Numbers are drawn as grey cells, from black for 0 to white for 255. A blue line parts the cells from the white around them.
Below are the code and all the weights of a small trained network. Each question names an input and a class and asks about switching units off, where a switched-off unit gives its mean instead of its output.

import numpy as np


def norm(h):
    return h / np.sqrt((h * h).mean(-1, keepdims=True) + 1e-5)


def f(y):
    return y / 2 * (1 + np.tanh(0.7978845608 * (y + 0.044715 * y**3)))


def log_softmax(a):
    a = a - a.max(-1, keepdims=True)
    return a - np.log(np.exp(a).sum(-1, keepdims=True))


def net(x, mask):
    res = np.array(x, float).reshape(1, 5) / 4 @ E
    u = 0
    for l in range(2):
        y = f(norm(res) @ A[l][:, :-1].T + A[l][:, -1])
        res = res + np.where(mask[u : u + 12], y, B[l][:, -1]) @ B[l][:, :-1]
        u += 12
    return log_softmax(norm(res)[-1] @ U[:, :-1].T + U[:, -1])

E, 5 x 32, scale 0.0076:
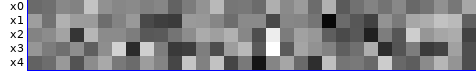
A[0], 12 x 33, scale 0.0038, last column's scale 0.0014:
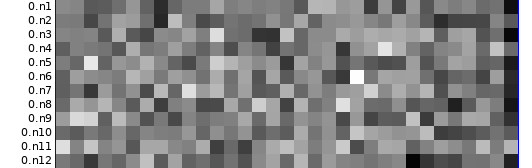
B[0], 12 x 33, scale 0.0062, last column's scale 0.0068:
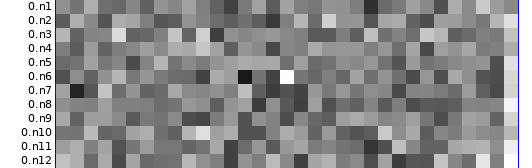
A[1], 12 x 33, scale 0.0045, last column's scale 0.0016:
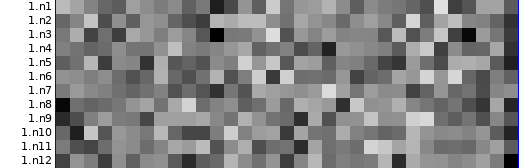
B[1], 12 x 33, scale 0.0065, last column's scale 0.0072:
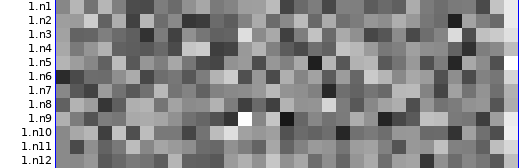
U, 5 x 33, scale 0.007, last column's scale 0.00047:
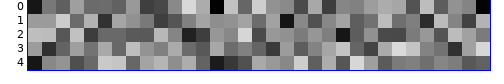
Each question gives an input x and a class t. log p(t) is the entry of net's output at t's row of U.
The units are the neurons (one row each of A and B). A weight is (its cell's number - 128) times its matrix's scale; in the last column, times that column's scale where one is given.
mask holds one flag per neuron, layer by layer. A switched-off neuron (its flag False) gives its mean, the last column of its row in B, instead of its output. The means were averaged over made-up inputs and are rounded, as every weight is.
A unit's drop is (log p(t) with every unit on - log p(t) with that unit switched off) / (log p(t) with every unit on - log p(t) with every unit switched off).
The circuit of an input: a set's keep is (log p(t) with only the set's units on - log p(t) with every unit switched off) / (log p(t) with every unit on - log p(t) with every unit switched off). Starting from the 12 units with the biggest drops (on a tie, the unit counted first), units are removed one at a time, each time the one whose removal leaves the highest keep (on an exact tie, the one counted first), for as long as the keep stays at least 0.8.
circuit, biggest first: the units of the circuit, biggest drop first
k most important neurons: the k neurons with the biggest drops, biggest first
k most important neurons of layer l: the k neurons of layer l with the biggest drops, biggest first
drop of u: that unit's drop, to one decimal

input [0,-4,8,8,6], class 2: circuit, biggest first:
0.n12, 1.n3
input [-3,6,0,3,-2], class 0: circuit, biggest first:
0.n11, 1.n6, 1.n9, 1.n5
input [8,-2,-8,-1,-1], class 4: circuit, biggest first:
1.n8
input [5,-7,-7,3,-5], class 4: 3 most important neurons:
1.n8, 0.n6, 0.n10
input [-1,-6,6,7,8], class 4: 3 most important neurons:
0.n6, 1.n8, 0.n10
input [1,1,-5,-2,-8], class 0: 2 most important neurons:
0.n11, 1.n6
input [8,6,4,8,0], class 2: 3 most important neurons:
0.n12, 0.n8, 1.n3
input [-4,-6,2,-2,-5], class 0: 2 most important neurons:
0.n11, 1.n6
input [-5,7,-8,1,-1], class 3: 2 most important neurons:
0.n6, 0.n2
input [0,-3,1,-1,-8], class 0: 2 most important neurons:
1.n6, 0.n11
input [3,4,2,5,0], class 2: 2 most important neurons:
0.n12, 0.n8
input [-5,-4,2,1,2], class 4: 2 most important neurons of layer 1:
1.n8, 1.n9
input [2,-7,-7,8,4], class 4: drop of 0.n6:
0.1
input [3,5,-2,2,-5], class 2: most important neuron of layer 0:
0.n6
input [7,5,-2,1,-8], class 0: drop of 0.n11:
0.1
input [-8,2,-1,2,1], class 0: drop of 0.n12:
0.3
